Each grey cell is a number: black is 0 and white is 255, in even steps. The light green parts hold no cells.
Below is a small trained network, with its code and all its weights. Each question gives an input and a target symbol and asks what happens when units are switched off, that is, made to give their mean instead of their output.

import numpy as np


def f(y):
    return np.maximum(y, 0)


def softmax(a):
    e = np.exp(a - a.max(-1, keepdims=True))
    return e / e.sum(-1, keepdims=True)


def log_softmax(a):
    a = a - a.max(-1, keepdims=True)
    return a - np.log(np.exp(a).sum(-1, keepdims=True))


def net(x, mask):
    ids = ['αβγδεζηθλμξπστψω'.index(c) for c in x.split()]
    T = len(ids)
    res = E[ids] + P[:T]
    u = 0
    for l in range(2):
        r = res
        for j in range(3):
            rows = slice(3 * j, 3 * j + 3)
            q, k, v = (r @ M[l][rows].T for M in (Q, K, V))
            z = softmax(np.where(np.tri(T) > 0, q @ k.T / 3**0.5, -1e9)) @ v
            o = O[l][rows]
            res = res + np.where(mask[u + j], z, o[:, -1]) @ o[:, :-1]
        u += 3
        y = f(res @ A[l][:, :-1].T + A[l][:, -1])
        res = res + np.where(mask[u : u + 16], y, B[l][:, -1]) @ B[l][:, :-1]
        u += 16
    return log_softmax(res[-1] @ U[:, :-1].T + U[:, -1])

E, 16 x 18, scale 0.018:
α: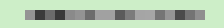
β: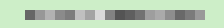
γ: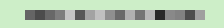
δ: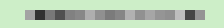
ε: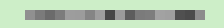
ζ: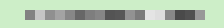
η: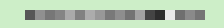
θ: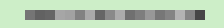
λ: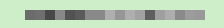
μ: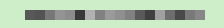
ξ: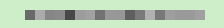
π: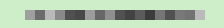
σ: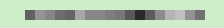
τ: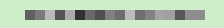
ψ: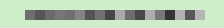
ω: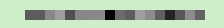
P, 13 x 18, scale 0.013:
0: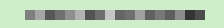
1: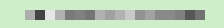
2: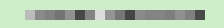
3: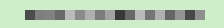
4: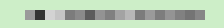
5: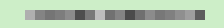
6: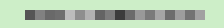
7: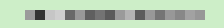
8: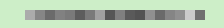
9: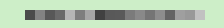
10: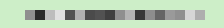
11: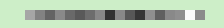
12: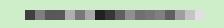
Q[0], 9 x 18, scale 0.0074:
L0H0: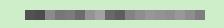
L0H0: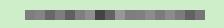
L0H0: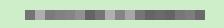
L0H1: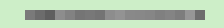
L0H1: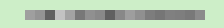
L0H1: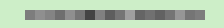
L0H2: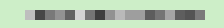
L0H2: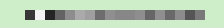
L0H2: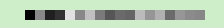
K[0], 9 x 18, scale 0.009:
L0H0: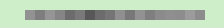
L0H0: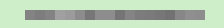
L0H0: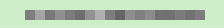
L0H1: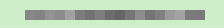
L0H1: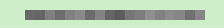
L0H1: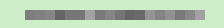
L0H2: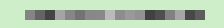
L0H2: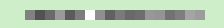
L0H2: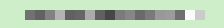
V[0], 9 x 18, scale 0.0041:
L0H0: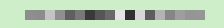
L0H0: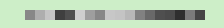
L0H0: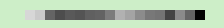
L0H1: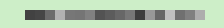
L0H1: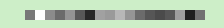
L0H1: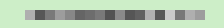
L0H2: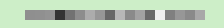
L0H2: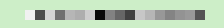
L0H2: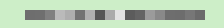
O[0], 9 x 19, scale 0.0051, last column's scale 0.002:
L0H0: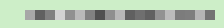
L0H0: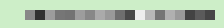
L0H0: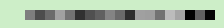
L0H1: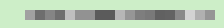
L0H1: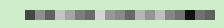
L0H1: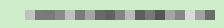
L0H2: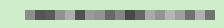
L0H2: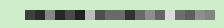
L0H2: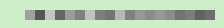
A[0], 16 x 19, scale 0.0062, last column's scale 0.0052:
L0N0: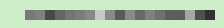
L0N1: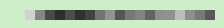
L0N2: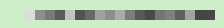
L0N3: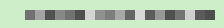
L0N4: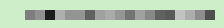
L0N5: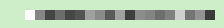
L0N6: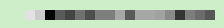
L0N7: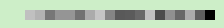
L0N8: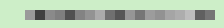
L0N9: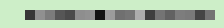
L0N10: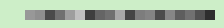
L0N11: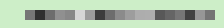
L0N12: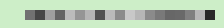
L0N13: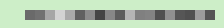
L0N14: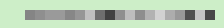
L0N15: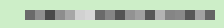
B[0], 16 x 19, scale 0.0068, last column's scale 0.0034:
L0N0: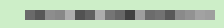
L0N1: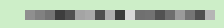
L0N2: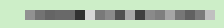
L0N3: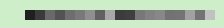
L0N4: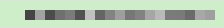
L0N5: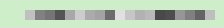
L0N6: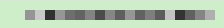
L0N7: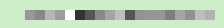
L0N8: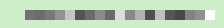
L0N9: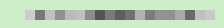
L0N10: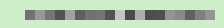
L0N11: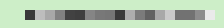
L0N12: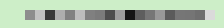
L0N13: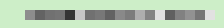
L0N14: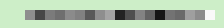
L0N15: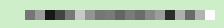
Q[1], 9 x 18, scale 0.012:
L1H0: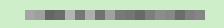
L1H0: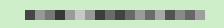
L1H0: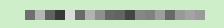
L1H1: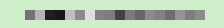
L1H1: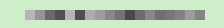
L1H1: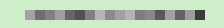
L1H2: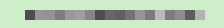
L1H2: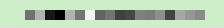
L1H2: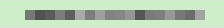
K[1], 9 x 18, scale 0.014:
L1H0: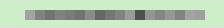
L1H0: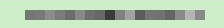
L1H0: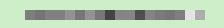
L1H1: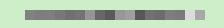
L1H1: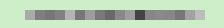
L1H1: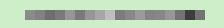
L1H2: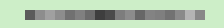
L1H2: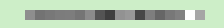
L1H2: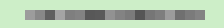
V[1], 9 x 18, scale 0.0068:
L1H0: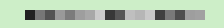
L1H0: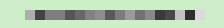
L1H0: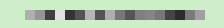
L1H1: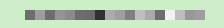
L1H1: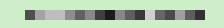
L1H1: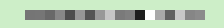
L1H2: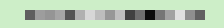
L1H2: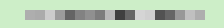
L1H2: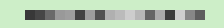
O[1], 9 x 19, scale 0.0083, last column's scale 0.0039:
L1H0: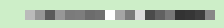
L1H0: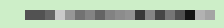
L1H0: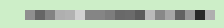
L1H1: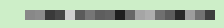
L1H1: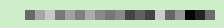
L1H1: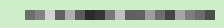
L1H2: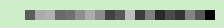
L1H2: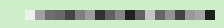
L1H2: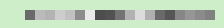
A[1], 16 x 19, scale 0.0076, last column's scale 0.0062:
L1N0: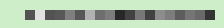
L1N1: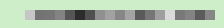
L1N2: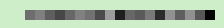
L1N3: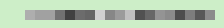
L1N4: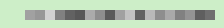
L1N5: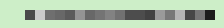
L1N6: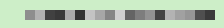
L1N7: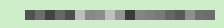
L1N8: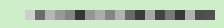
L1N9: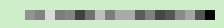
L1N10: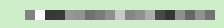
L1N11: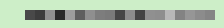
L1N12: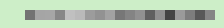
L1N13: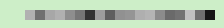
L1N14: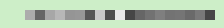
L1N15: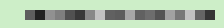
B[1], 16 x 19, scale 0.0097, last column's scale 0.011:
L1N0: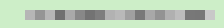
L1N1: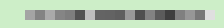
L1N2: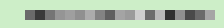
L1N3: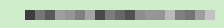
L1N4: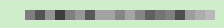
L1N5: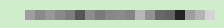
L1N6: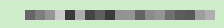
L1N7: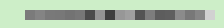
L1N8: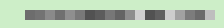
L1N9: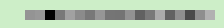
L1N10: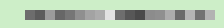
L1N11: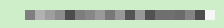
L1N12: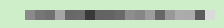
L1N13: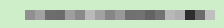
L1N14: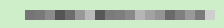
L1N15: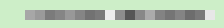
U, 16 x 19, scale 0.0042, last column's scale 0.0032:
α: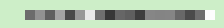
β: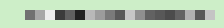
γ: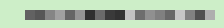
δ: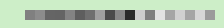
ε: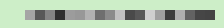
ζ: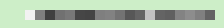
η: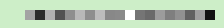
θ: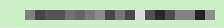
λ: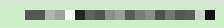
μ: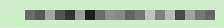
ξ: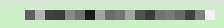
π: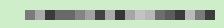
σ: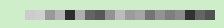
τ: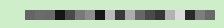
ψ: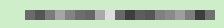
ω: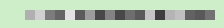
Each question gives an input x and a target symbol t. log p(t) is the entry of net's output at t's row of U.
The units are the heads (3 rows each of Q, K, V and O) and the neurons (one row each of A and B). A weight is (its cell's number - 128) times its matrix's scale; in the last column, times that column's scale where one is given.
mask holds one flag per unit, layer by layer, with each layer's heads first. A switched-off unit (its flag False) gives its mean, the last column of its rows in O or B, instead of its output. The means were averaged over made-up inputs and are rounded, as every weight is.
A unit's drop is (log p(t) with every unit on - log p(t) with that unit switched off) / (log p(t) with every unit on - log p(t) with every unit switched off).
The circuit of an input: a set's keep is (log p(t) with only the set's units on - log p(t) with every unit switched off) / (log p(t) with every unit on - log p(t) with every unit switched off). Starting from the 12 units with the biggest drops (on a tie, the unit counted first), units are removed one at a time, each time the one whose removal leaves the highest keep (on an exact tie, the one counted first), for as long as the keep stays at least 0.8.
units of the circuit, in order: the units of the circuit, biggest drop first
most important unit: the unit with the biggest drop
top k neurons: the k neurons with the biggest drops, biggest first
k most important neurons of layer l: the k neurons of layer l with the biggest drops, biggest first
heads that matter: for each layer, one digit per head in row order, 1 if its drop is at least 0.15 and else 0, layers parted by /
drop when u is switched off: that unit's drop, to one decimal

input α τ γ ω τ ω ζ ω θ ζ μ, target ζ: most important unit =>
L1H1
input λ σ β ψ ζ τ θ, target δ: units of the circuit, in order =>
[L1H2, L1H0]
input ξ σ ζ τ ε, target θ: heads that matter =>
000 / 011
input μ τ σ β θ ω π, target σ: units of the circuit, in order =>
[L1H1, L1H0]
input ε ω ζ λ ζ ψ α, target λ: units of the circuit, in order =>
[L1H0, L1H1, L1N5]
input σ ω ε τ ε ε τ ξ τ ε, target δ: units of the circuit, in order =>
[L1H2, L1H0]
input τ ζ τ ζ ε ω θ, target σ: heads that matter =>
000 / 110
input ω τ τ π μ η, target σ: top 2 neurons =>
[L1N6, L1N0]
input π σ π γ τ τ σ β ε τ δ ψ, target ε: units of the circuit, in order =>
[L1H1, L1N14]
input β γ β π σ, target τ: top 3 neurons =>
[L1N8, L1N3, L0N15]
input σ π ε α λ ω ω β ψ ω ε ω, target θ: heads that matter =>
000 / 100
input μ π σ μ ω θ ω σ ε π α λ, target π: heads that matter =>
000 / 011
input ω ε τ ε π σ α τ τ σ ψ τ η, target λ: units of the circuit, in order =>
[L1H0, L1H1]
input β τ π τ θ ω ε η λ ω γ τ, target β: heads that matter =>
000 / 000
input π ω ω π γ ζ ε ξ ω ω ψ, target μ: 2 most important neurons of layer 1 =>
[L1N4, L1N15]
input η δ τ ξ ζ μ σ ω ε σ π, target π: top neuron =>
[L1N15]
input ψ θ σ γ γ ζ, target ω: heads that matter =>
000 / 000
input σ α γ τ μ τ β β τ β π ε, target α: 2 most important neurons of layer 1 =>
[L1N3, L1N1]
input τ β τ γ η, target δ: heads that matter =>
010 / 101
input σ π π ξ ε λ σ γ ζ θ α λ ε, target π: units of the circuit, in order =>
[L1H1, L1H2, L0N8]
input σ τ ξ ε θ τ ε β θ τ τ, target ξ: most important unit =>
L1N9
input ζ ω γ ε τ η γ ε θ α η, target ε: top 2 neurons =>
[L1N14, L1N1]
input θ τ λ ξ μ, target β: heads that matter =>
001 / 111
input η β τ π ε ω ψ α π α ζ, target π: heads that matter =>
000 / 010
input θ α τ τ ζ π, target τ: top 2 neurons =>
[L1N8, L0N5]
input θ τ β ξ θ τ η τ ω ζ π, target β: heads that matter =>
001 / 111
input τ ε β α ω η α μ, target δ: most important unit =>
L0H1
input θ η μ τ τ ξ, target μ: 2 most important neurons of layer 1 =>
[L1N6, L1N10]
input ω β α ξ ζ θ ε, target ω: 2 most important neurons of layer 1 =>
[L1N0, L1N12]
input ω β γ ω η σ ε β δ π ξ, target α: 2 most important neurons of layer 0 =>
[L0N9, L0N10]
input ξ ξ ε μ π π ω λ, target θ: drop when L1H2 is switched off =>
0.6
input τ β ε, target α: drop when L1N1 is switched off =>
0.2
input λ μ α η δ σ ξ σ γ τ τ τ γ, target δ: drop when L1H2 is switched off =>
0.4
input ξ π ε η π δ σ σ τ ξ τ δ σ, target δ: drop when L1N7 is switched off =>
0.0
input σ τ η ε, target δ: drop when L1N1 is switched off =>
0.1
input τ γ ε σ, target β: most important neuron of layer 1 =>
[L1N5]
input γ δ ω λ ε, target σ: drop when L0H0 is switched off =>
0.2
